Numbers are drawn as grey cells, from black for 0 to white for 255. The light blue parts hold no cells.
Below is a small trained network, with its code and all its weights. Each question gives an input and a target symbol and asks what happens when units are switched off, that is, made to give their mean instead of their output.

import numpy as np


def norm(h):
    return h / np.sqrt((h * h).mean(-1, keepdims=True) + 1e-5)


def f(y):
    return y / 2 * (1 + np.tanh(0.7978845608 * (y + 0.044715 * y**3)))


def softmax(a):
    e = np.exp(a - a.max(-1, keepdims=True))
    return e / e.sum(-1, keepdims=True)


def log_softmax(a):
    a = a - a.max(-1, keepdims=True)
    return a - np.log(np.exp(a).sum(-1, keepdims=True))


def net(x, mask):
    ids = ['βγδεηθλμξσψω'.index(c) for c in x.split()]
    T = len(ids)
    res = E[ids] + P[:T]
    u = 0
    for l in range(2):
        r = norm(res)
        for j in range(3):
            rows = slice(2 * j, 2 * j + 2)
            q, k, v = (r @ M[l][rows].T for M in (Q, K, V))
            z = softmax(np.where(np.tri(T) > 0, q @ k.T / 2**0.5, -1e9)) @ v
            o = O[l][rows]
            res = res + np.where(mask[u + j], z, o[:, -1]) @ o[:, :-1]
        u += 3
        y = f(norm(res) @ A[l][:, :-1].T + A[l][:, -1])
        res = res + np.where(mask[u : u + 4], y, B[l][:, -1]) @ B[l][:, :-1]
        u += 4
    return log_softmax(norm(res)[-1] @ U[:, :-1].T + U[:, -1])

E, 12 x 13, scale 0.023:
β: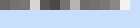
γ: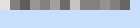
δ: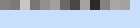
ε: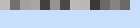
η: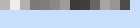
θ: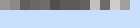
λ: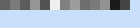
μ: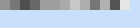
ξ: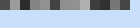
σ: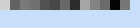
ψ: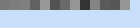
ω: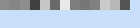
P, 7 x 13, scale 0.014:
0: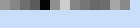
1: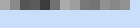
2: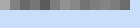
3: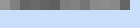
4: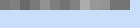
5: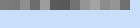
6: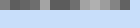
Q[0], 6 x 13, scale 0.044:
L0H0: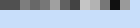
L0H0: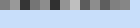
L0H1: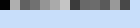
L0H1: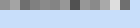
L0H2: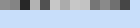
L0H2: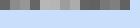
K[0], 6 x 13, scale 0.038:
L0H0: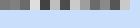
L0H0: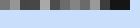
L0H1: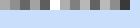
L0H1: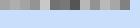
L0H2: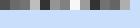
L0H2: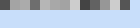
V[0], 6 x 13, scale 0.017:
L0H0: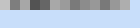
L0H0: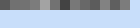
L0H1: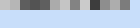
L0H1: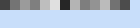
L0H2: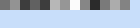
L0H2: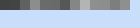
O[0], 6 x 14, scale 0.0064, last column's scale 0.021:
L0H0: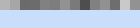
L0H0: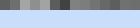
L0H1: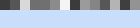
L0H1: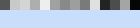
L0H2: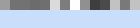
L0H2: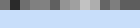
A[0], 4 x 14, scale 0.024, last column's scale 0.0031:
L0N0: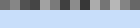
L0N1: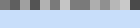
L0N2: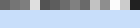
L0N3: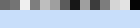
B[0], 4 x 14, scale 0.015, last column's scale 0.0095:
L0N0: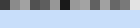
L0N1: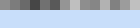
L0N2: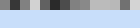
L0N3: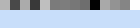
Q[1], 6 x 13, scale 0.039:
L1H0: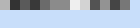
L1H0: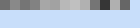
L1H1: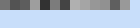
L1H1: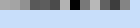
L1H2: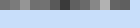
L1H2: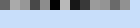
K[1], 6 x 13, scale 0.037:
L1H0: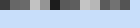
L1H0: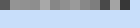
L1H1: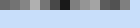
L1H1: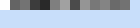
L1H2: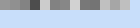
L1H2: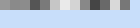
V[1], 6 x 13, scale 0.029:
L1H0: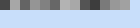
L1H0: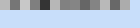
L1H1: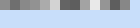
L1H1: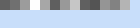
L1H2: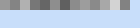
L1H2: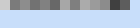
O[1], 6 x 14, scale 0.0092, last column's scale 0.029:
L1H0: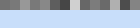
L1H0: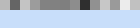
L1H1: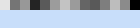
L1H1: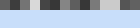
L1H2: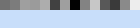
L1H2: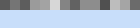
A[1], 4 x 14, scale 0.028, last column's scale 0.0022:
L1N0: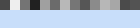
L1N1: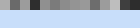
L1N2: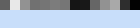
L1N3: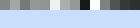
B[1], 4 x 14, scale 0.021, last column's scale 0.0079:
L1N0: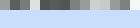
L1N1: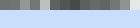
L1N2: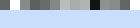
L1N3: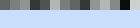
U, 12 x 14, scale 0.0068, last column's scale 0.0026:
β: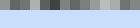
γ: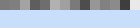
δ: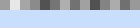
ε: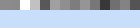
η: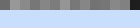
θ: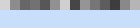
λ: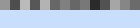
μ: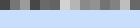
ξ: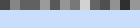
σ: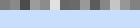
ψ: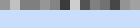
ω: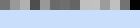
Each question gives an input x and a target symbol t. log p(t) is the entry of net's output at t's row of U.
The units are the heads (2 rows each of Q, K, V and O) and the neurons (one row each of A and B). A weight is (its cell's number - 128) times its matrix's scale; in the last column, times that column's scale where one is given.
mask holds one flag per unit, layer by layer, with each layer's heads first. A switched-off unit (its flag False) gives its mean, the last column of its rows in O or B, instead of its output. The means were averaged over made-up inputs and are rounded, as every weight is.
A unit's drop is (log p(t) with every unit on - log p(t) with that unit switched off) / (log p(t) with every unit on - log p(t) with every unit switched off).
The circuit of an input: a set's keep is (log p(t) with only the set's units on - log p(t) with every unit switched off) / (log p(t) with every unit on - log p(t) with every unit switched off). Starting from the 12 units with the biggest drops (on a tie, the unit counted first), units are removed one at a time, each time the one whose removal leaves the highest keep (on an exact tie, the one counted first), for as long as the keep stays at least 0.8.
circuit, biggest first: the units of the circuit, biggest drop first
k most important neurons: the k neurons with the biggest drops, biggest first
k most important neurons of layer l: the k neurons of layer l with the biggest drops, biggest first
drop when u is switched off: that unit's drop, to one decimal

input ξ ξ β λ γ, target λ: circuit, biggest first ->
(L0H1 L1H1 L1N1)
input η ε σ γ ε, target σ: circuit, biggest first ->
(L1H2 L0H2)
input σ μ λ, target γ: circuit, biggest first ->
(L1N3 L0H1)
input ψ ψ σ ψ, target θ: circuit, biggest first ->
(L0H2 L1H1 L1H0)
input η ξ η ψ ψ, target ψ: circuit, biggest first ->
(L0H1)
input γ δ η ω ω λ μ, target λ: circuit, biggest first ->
(L0H1 L1H1 L1N1)
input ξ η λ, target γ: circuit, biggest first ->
(L0H1 L1N3)
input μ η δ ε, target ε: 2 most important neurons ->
(L0N2 L1N0)
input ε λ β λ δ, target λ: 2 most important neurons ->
(L0N3 L1N1)
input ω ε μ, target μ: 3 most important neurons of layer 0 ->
(L0N1 L0N2 L0N3)
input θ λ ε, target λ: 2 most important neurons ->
(L1N1 L1N0)
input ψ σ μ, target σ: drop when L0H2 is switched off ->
0.2
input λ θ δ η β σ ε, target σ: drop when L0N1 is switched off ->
0.0
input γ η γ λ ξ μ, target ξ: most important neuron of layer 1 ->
(L1N1)
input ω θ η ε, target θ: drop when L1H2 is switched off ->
0.1
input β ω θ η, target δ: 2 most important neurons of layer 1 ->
(L1N2 L1N0)
